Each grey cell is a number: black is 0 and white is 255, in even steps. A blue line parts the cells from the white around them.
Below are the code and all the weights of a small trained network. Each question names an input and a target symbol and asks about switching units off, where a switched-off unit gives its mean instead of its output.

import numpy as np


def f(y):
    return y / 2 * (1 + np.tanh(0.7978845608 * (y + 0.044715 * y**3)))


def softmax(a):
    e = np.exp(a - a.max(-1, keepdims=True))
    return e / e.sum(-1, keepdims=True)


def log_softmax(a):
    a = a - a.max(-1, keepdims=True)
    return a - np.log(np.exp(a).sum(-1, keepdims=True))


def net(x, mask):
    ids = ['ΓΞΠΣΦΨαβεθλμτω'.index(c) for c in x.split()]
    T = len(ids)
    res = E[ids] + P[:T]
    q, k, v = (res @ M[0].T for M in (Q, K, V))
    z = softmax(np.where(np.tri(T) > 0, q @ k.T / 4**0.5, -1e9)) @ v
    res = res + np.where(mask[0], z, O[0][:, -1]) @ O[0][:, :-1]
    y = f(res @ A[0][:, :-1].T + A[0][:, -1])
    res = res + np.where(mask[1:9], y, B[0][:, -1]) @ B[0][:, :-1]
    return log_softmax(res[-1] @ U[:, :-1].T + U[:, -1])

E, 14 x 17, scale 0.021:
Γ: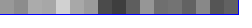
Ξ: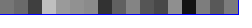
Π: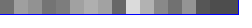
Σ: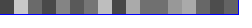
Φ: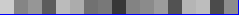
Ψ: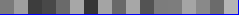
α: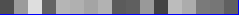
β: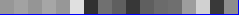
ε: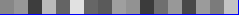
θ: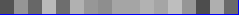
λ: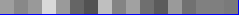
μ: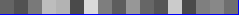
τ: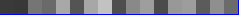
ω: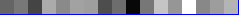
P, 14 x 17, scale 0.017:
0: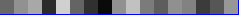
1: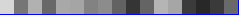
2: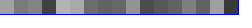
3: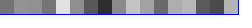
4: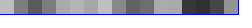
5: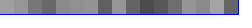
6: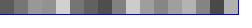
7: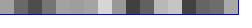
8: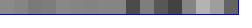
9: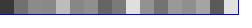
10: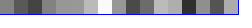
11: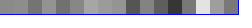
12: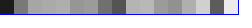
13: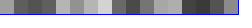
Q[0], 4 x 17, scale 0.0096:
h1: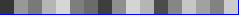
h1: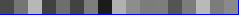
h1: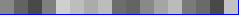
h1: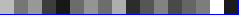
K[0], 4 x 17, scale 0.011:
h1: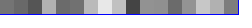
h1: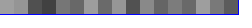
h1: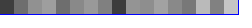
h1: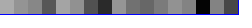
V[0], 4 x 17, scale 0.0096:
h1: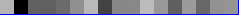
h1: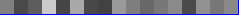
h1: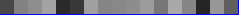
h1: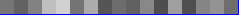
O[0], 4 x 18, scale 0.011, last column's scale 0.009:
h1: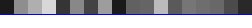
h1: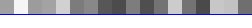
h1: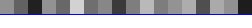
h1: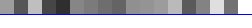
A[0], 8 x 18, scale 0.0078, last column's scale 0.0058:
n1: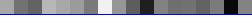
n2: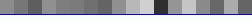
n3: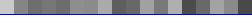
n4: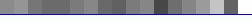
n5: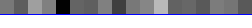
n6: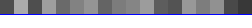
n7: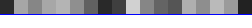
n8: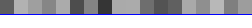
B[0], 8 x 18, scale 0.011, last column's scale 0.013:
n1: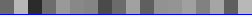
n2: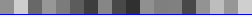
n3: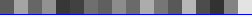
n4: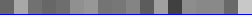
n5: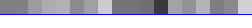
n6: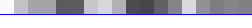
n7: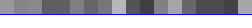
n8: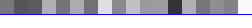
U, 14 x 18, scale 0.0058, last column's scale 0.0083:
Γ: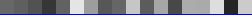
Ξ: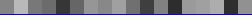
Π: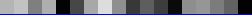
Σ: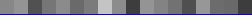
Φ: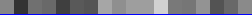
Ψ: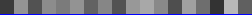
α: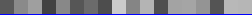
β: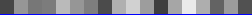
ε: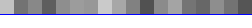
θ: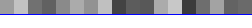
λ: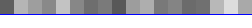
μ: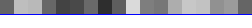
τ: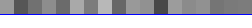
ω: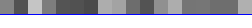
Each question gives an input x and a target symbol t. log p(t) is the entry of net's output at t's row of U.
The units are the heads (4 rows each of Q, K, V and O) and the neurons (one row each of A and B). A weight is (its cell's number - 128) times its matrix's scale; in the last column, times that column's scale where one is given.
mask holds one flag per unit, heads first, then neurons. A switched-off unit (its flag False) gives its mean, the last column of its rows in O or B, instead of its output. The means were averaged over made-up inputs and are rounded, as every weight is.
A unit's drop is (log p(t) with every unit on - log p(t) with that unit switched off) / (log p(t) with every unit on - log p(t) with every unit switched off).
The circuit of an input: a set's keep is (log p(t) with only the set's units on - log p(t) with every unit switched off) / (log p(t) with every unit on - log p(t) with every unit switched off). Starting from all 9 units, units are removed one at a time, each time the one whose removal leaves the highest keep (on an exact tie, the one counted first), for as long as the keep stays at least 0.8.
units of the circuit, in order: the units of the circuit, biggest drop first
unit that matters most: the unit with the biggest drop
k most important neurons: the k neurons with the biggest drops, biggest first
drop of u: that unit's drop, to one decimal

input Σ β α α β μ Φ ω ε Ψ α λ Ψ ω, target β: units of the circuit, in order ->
h1; n1
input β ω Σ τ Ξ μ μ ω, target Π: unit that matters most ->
n3
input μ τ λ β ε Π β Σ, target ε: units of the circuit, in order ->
h1; n8; n3
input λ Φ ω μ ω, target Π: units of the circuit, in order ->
n3; h1; n5
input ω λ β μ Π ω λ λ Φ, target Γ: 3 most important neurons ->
n3; n2; n5
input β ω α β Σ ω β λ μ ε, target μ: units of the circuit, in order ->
h1; n3
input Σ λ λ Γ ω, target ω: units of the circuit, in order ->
h1; n1
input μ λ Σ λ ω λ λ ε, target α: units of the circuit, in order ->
n3; h1
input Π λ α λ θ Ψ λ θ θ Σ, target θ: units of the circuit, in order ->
h1; n7; n2
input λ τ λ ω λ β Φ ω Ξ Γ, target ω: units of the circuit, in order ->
h1; n7
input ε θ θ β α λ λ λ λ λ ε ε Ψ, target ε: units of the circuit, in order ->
n7; h1; n8
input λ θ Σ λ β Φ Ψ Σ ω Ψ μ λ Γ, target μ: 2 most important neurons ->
n3; n8
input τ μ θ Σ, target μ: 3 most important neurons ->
n3; n8; n4
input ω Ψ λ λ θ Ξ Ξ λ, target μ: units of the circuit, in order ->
n3; h1
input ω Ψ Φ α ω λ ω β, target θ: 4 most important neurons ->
n1; n3; n8; n5
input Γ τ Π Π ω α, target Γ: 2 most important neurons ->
n3; n2
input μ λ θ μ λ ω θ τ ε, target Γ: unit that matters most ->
n2
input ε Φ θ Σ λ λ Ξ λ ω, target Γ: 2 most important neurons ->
n3; n2
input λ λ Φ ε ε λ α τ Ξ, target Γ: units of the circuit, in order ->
n2; n3
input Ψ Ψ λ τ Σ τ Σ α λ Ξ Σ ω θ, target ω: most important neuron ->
n7
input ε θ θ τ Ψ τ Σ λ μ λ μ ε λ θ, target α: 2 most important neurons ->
n3; n8
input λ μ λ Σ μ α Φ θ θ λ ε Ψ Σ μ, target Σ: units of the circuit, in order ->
h1; n2
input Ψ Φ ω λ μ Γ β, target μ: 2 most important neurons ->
n8; n3
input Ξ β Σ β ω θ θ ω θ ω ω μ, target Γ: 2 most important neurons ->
n3; n2
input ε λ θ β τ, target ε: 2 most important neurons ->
n8; n3
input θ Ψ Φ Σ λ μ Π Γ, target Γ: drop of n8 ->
0.0
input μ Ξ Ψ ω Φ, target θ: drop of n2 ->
-0.1
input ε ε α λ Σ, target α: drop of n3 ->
0.2
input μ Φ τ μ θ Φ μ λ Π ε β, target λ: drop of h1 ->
0.8
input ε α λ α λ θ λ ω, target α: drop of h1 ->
0.3
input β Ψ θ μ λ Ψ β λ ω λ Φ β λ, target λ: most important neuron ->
n2
